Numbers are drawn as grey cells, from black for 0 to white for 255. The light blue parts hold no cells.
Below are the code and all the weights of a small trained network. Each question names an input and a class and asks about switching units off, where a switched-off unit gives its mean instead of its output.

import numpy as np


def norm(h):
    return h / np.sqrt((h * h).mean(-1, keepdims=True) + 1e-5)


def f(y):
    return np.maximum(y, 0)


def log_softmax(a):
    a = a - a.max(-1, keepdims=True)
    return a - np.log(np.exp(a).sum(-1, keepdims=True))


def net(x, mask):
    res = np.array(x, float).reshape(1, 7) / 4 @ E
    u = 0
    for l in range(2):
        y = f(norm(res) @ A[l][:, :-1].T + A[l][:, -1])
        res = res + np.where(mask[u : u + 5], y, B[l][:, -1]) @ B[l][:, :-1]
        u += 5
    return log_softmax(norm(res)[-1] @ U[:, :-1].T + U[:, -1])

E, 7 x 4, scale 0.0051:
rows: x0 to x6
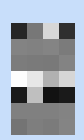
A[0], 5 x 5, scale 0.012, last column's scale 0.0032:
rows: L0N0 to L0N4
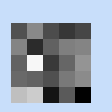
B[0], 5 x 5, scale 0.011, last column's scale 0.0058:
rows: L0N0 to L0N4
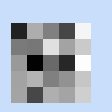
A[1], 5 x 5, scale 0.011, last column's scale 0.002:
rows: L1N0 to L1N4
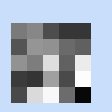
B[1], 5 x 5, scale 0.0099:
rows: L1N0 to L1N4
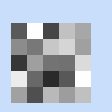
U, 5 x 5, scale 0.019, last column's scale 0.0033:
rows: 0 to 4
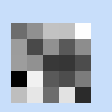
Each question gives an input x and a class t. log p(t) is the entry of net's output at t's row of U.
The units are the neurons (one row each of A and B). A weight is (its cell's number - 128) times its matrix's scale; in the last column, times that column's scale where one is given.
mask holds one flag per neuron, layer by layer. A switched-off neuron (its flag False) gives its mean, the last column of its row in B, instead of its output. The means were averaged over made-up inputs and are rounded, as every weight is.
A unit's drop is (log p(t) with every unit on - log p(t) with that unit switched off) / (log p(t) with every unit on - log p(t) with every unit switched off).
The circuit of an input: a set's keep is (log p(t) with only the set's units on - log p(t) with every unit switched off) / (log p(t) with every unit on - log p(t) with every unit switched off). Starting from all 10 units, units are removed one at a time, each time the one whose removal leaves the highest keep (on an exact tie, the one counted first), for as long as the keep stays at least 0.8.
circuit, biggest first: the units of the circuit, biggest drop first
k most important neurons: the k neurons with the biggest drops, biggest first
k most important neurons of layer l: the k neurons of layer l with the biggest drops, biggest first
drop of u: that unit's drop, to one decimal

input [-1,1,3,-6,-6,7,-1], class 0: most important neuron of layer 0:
(L0N1)
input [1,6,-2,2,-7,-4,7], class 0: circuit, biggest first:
(L0N2 L1N3)
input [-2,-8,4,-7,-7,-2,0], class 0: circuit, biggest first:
(L0N1 L0N2)
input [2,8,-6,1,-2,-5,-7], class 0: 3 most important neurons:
(L0N2 L1N3 L1N4)
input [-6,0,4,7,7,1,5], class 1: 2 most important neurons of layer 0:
(L0N4 L0N2)
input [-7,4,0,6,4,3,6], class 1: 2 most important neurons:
(L0N4 L0N2)
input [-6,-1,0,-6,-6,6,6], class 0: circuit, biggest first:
(L0N2 L0N1)
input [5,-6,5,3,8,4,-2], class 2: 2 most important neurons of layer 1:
(L1N3 L1N2)
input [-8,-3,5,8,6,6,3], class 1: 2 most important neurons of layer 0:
(L0N4 L0N2)
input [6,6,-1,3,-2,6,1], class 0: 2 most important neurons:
(L0N2 L1N4)
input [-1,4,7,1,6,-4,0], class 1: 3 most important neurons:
(L0N2 L0N4 L1N2)
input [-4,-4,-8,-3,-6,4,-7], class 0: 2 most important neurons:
(L0N2 L1N3)
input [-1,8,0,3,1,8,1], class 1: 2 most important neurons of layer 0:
(L0N4 L0N0)
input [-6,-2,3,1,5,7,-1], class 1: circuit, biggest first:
(L0N4)
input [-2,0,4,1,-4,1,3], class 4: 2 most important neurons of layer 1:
(L1N4 L1N1)
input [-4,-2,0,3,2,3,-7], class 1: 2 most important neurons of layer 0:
(L0N4 L0N0)
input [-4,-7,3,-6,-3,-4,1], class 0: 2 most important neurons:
(L0N2 L0N1)
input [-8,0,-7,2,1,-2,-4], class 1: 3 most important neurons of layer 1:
(L1N0 L1N3 L1N1)
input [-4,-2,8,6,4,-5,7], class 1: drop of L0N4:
0.4
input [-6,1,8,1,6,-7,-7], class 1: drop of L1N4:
-0.1
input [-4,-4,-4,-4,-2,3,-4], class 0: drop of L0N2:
0.5
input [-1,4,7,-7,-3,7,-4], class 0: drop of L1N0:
-0.1
